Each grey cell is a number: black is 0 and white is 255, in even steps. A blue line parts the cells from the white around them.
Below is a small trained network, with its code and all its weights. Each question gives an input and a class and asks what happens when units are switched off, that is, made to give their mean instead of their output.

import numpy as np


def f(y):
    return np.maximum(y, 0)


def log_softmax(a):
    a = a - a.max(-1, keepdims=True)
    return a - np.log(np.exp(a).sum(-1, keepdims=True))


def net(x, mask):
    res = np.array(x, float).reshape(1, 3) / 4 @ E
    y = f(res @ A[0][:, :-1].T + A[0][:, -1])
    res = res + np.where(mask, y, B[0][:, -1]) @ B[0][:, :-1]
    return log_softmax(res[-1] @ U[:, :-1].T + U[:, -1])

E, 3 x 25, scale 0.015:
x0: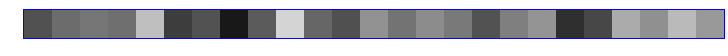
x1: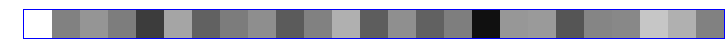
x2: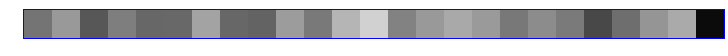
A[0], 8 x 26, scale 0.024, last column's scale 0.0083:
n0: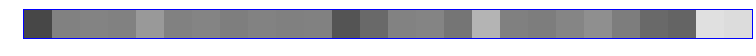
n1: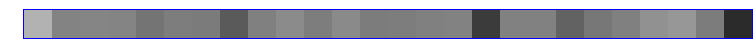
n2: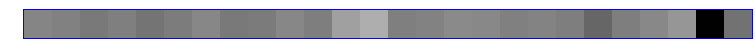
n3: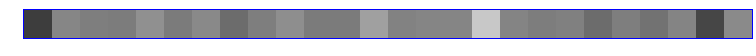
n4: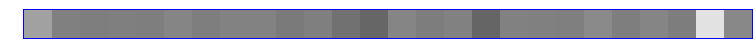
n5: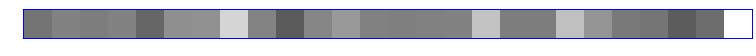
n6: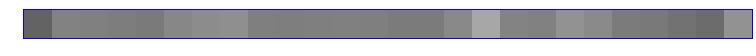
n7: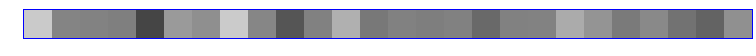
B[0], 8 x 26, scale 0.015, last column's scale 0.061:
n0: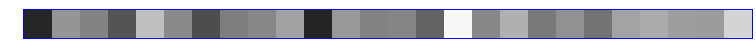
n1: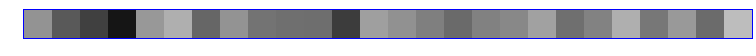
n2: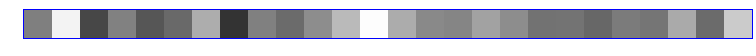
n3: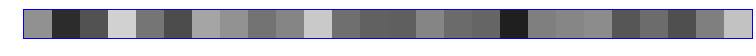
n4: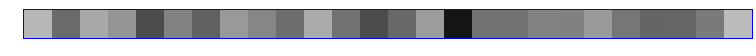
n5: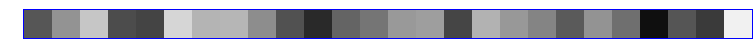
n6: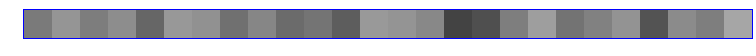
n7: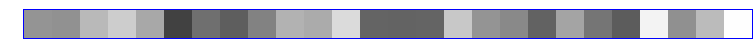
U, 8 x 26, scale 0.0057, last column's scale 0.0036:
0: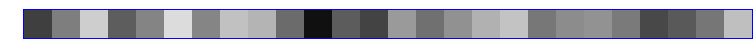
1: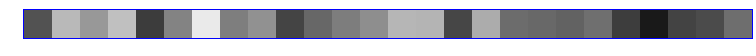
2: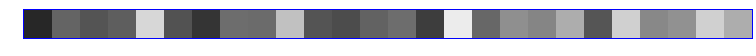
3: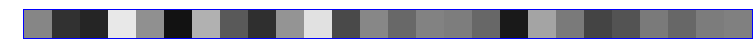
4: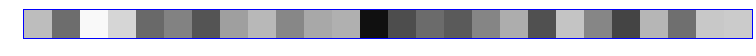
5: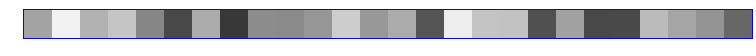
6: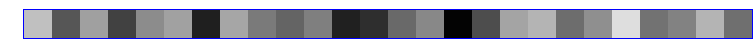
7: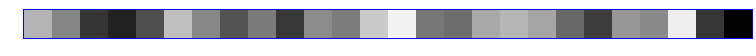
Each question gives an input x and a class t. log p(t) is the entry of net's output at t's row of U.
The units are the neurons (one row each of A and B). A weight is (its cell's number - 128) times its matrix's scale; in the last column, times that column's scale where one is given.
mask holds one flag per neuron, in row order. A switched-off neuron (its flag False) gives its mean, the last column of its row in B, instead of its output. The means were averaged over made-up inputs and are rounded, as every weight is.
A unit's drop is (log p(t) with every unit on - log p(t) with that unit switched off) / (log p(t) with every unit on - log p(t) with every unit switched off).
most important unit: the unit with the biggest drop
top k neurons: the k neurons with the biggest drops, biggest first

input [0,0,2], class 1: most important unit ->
n7
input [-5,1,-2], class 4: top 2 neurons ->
n7; n2
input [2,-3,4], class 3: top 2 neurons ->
n5; n3
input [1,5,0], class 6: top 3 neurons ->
n2; n1; n0
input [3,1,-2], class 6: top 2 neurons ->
n7; n2
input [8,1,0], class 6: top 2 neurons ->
n2; n7
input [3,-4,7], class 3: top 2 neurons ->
n3; n5
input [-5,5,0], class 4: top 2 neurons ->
n2; n7
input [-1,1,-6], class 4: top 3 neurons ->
n5; n4; n1
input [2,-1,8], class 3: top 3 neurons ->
n5; n3; n7
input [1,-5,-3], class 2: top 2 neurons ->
n5; n0
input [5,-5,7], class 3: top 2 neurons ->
n3; n5
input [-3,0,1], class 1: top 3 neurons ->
n0; n5; n1
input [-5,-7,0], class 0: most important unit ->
n0
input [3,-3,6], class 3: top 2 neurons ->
n5; n3
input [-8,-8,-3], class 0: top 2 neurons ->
n0; n5
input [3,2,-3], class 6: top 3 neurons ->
n7; n2; n5
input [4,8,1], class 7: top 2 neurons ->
n3; n1
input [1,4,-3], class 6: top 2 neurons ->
n7; n1
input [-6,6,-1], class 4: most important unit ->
n7
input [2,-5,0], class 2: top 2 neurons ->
n0; n5
